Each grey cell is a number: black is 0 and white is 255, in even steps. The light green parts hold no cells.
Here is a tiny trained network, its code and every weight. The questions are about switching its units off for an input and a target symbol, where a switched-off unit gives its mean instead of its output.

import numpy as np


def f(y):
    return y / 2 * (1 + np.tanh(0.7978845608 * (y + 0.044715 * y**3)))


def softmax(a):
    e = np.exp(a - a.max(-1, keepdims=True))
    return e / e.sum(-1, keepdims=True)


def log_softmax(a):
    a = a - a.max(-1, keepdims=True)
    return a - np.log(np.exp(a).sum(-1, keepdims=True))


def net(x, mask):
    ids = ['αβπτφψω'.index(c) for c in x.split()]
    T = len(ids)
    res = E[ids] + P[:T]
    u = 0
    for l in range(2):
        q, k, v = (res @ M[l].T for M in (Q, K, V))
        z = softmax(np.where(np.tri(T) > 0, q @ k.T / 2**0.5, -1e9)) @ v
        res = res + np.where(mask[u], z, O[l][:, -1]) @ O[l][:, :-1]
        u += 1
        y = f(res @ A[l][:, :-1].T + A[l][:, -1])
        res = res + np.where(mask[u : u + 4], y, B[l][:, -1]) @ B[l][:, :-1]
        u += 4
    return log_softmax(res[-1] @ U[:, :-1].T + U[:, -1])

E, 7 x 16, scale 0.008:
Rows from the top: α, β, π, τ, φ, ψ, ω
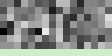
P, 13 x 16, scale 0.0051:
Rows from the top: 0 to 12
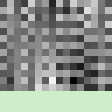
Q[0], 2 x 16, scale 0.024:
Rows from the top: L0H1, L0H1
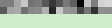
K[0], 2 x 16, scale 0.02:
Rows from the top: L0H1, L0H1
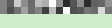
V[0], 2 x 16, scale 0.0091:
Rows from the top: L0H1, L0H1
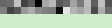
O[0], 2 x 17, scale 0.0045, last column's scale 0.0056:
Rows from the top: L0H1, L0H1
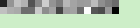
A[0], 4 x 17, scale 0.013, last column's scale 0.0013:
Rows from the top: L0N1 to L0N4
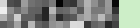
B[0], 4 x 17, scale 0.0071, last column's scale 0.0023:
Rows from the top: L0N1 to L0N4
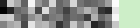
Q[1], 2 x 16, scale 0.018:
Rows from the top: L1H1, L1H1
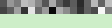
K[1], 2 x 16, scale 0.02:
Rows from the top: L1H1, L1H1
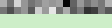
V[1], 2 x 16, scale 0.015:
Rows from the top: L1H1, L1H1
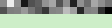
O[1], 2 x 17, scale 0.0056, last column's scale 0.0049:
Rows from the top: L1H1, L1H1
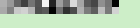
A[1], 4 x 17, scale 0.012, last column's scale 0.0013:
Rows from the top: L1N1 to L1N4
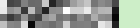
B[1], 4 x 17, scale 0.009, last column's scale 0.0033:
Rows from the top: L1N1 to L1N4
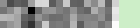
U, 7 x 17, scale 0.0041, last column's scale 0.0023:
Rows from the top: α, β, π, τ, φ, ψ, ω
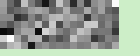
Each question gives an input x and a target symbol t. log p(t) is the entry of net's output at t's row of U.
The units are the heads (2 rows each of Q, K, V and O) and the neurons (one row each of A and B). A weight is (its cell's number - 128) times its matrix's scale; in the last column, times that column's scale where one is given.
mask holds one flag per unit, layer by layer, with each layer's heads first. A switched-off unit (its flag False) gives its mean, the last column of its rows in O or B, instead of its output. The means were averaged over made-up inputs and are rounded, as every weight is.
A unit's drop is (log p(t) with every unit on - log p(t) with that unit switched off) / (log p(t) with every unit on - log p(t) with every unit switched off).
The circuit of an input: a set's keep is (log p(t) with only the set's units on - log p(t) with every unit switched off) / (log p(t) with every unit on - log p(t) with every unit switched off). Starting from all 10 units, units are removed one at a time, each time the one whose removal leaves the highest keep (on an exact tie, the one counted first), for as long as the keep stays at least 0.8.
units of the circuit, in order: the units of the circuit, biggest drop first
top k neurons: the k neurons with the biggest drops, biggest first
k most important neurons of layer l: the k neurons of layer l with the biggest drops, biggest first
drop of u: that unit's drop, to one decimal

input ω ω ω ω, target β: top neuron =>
[L1N1]
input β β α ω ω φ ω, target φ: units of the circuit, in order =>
[L0H1, L0N3]
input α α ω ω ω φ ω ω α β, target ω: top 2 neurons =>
[L1N4, L0N1]
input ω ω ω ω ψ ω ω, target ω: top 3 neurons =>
[L0N2, L1N2, L1N4]
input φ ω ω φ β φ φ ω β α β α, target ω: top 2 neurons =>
[L1N4, L1N3]
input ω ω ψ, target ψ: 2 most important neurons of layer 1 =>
[L1N2, L1N1]
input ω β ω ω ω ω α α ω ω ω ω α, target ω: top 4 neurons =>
[L1N4, L0N2, L0N4, L0N1]
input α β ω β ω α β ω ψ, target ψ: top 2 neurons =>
[L0N4, L0N2]
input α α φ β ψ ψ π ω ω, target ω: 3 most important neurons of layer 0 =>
[L0N2, L0N1, L0N3]
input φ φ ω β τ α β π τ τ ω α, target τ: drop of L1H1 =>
0.9
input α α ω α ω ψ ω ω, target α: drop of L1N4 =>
0.1
